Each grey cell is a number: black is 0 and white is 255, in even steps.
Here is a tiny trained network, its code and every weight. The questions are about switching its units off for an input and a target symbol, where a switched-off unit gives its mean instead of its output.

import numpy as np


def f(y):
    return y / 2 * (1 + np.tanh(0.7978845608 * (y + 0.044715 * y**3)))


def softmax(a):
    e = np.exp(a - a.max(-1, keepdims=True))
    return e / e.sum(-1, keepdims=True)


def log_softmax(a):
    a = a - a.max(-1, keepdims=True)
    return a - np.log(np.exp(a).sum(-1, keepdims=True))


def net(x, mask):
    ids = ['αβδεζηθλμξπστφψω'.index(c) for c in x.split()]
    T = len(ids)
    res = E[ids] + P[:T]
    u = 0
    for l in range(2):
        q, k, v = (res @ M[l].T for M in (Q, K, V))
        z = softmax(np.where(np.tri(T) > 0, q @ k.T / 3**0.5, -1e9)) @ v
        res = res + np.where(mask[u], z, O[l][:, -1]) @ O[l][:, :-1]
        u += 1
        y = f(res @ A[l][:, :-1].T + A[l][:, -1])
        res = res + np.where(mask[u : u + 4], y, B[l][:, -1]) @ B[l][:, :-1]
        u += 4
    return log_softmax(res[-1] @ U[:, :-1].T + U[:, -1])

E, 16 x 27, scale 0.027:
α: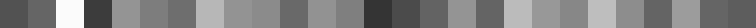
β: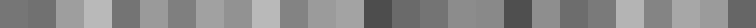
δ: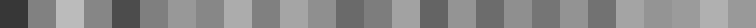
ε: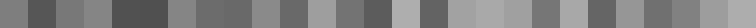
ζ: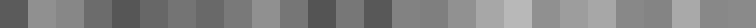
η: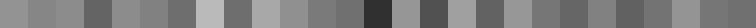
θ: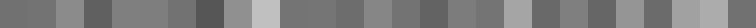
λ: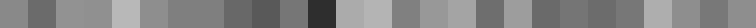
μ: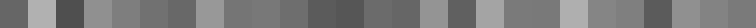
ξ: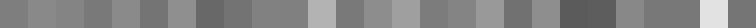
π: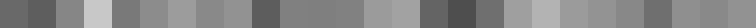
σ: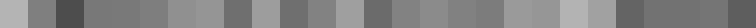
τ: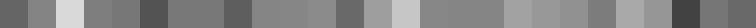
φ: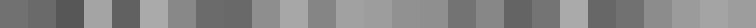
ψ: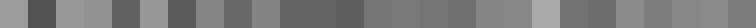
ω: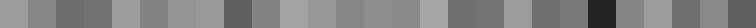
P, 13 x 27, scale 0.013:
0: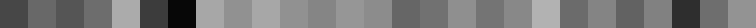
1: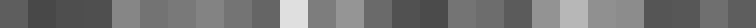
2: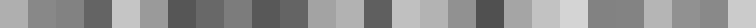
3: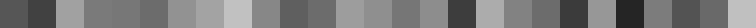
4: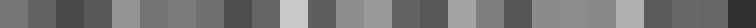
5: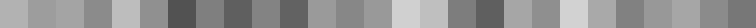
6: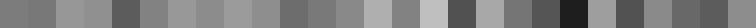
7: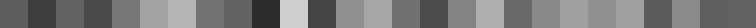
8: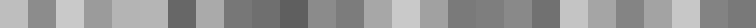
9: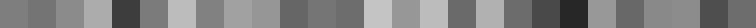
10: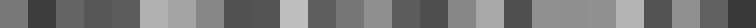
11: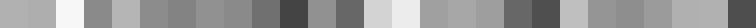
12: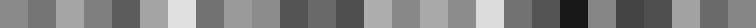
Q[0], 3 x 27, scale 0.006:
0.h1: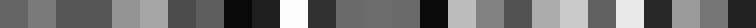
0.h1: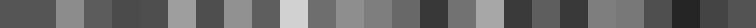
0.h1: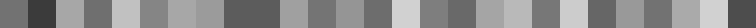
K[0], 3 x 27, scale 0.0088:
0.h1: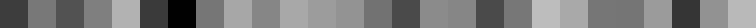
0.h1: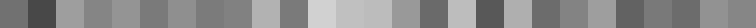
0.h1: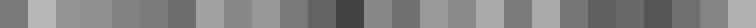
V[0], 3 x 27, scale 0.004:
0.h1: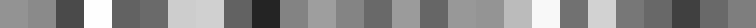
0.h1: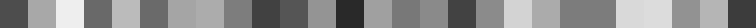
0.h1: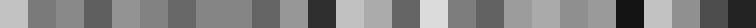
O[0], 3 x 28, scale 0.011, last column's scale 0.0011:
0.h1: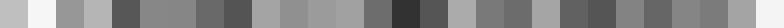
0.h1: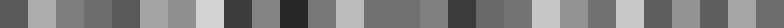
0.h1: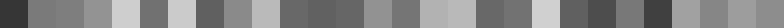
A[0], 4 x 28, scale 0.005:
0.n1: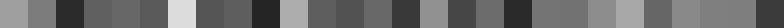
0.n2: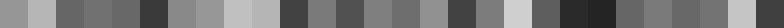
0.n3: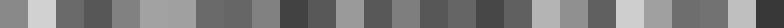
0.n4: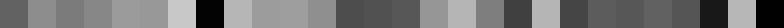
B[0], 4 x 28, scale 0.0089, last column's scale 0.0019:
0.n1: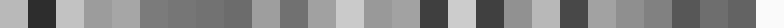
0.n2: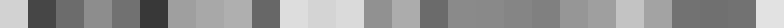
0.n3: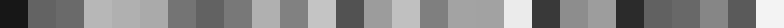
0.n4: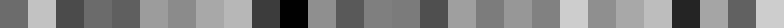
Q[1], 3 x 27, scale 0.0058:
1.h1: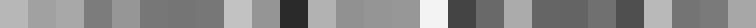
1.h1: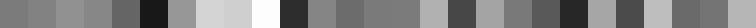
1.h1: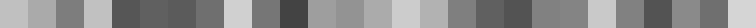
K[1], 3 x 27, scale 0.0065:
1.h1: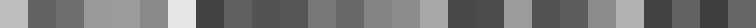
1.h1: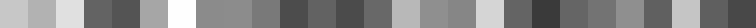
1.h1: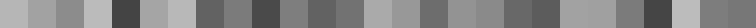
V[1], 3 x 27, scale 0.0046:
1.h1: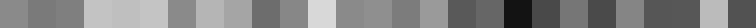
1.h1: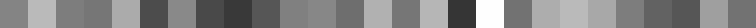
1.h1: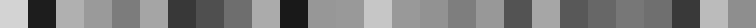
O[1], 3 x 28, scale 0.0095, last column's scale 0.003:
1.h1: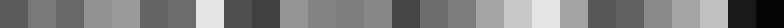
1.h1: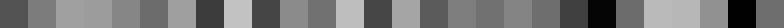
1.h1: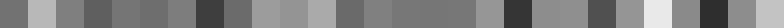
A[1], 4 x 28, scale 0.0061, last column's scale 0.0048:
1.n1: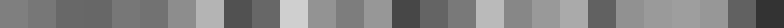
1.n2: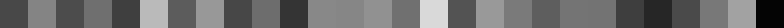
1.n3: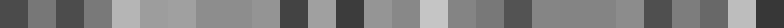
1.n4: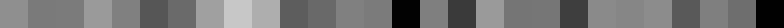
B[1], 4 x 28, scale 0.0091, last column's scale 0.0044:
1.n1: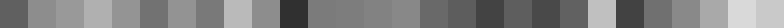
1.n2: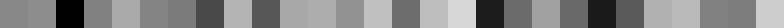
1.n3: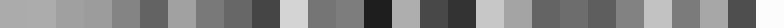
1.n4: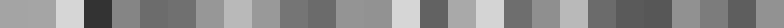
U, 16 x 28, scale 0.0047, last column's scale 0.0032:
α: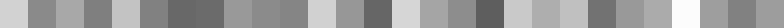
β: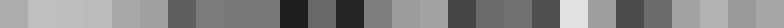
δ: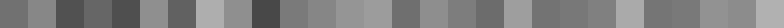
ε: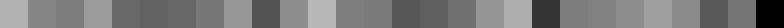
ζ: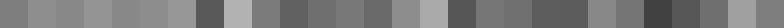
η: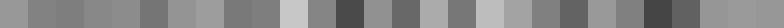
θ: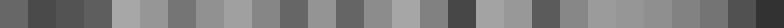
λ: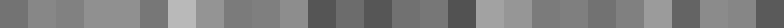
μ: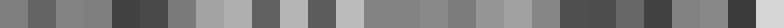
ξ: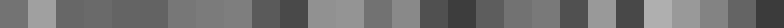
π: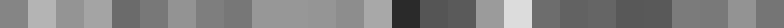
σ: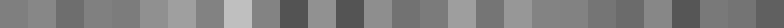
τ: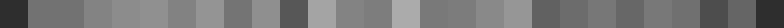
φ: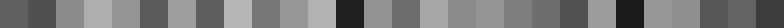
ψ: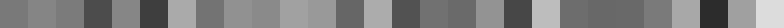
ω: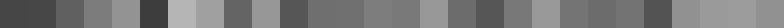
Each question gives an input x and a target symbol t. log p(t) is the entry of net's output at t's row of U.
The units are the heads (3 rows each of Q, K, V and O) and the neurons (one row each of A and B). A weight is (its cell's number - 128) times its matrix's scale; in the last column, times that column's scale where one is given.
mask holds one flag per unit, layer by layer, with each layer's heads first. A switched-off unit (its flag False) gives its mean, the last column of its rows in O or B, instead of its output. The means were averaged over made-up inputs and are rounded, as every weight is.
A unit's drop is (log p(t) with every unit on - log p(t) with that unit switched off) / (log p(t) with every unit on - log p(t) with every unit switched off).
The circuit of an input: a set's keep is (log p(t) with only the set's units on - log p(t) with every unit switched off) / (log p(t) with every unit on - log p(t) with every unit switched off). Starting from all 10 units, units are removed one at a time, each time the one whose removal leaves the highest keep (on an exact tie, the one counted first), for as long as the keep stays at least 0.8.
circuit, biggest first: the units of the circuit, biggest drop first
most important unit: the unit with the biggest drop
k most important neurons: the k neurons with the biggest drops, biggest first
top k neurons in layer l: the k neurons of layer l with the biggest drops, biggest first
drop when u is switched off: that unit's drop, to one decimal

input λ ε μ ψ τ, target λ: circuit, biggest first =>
0.h1; 1.n3; 0.n4; 1.h1
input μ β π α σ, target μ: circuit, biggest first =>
1.h1
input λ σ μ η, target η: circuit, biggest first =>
1.h1; 0.n2
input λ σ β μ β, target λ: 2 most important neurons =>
1.n3; 0.n4
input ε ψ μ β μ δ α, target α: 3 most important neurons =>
1.n2; 1.n3; 1.n4
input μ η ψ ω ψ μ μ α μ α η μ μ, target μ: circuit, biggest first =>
1.h1; 0.n2
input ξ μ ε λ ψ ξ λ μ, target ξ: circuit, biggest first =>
1.h1; 1.n1; 0.h1
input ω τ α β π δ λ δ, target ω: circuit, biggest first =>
1.h1; 0.h1; 1.n1
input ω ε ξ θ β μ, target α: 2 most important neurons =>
1.n2; 0.n3
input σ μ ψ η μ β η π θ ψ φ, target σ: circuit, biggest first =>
0.h1; 0.n4
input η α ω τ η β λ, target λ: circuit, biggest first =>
0.h1; 1.n3; 0.n4
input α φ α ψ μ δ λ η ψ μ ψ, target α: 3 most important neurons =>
1.n2; 1.n3; 0.n3
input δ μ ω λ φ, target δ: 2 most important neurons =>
1.n2; 1.n3
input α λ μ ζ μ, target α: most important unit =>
1.n2
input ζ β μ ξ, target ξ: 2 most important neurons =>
1.n1; 0.n3
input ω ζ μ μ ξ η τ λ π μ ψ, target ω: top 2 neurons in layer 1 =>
1.n1; 1.n3
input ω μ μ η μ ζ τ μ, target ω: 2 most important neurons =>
0.n1; 1.n1
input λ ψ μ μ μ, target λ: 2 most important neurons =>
1.n3; 0.n4
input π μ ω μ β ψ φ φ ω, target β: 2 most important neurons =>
1.n1; 1.n2
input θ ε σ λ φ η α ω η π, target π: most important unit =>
0.h1
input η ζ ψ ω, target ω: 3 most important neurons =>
1.n1; 0.n2; 1.n3
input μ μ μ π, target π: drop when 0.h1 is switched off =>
1.0
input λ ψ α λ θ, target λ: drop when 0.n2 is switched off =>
0.0
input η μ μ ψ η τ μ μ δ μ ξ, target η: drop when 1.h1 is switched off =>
0.9
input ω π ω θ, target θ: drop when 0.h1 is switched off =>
1.0
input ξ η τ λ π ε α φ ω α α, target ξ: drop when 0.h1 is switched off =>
0.3
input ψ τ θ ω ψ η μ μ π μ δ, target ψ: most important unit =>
1.h1
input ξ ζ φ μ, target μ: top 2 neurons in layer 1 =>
1.n4; 1.n1
